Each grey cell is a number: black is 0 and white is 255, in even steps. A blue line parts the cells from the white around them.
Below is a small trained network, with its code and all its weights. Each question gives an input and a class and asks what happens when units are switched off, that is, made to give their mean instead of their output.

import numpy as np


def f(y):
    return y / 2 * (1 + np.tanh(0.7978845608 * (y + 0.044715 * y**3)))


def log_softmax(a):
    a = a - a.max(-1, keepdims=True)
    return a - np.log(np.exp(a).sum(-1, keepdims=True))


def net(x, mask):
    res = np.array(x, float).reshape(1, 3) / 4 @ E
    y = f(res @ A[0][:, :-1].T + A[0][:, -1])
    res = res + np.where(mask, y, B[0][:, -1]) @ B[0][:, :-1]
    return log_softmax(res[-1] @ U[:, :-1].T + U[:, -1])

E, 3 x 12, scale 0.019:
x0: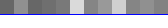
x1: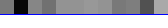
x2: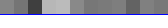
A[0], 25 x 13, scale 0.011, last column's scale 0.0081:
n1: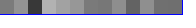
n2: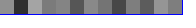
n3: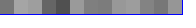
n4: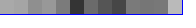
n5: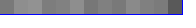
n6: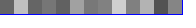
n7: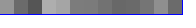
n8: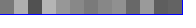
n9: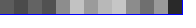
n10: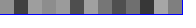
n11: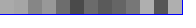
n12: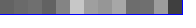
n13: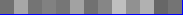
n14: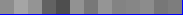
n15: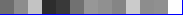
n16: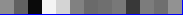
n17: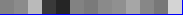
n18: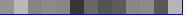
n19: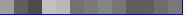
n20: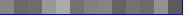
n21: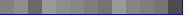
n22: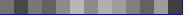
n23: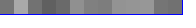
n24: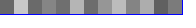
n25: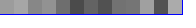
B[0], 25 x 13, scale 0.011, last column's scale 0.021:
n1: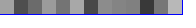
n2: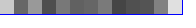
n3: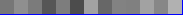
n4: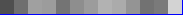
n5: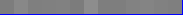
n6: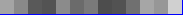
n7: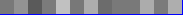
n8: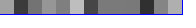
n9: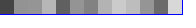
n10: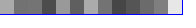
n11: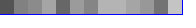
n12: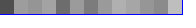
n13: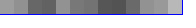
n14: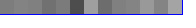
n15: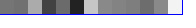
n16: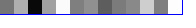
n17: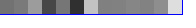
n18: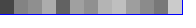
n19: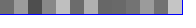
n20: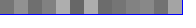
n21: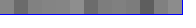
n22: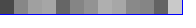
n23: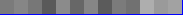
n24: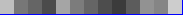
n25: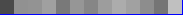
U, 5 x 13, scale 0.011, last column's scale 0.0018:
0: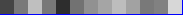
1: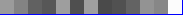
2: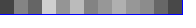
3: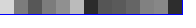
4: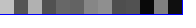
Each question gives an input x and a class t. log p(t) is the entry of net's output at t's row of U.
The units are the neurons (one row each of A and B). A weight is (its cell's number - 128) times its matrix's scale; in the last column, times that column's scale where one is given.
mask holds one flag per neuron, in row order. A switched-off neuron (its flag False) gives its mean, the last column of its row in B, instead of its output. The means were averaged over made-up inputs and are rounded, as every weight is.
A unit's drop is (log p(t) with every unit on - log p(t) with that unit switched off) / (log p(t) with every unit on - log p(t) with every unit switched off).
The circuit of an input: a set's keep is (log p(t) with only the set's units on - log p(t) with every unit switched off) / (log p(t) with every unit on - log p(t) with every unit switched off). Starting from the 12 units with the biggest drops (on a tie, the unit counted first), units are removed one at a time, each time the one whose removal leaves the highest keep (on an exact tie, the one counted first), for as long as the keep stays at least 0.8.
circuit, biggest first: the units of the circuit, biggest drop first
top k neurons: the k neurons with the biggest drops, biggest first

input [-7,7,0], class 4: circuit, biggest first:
[n2]
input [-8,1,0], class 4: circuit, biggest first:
[n2, n16]
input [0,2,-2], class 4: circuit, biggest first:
[n16, n9]
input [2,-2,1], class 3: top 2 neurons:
[n15, n17]
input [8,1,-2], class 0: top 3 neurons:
[n9, n16, n12]
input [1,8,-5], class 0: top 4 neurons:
[n9, n22, n12, n24]
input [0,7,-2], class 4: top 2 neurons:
[n2, n10]
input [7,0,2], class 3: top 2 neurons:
[n24, n6]
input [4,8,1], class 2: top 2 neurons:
[n15, n17]
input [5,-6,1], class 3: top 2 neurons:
[n8, n15]
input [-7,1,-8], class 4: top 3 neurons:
[n2, n10, n9]
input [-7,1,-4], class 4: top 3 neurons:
[n2, n10, n9]
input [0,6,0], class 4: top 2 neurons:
[n16, n2]
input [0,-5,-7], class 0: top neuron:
[n16]
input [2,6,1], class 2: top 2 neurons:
[n15, n17]
